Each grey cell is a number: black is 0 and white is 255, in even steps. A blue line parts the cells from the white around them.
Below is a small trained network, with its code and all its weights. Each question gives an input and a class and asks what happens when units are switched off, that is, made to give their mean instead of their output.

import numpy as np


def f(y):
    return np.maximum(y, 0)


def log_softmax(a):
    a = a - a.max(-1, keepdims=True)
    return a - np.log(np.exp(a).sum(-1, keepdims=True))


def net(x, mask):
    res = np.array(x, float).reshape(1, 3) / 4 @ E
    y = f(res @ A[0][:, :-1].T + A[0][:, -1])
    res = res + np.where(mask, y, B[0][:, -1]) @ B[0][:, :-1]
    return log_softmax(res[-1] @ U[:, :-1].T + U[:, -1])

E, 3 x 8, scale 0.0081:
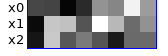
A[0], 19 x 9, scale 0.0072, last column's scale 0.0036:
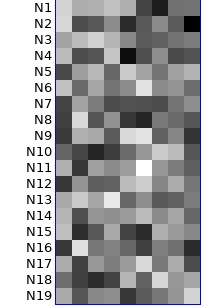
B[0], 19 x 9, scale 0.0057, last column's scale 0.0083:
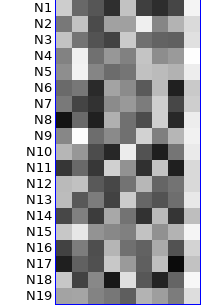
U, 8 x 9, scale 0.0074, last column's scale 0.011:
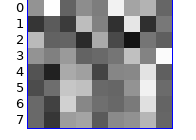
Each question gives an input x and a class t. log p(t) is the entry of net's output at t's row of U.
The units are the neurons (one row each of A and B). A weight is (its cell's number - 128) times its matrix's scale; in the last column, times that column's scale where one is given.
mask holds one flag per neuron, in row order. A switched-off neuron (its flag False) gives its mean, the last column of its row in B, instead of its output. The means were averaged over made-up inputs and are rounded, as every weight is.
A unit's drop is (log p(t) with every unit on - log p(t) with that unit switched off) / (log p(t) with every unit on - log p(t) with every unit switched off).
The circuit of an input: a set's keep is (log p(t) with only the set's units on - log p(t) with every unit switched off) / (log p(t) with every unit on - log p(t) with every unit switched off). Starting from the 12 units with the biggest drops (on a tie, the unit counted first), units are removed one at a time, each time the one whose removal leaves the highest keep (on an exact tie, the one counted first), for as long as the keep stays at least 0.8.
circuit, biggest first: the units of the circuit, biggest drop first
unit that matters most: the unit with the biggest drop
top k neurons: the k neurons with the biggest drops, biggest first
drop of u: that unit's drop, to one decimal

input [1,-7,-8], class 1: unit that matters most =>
N11
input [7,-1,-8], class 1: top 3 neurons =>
[N11, N17, N14]
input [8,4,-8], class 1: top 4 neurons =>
[N11, N17, N14, N6]
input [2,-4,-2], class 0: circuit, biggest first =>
[N15, N2]
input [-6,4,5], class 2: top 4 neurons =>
[N1, N3, N13, N11]
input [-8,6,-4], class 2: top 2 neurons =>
[N1, N13]
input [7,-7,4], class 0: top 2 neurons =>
[N15, N4]
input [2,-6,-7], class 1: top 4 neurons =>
[N11, N17, N14, N6]
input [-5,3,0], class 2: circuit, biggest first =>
[N1, N4]
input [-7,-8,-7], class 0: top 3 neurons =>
[N4, N2, N15]
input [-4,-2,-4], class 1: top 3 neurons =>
[N18, N10, N11]
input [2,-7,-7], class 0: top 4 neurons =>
[N15, N2, N4, N8]
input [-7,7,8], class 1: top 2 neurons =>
[N8, N16]
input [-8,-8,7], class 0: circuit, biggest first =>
[N4]
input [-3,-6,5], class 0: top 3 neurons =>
[N4, N15, N2]
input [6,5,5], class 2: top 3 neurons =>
[N18, N10, N4]
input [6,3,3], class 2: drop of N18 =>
0.2
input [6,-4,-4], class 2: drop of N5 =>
0.1
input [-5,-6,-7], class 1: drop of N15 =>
-0.1
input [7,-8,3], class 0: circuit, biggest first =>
[N15]
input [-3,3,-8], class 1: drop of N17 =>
0.0
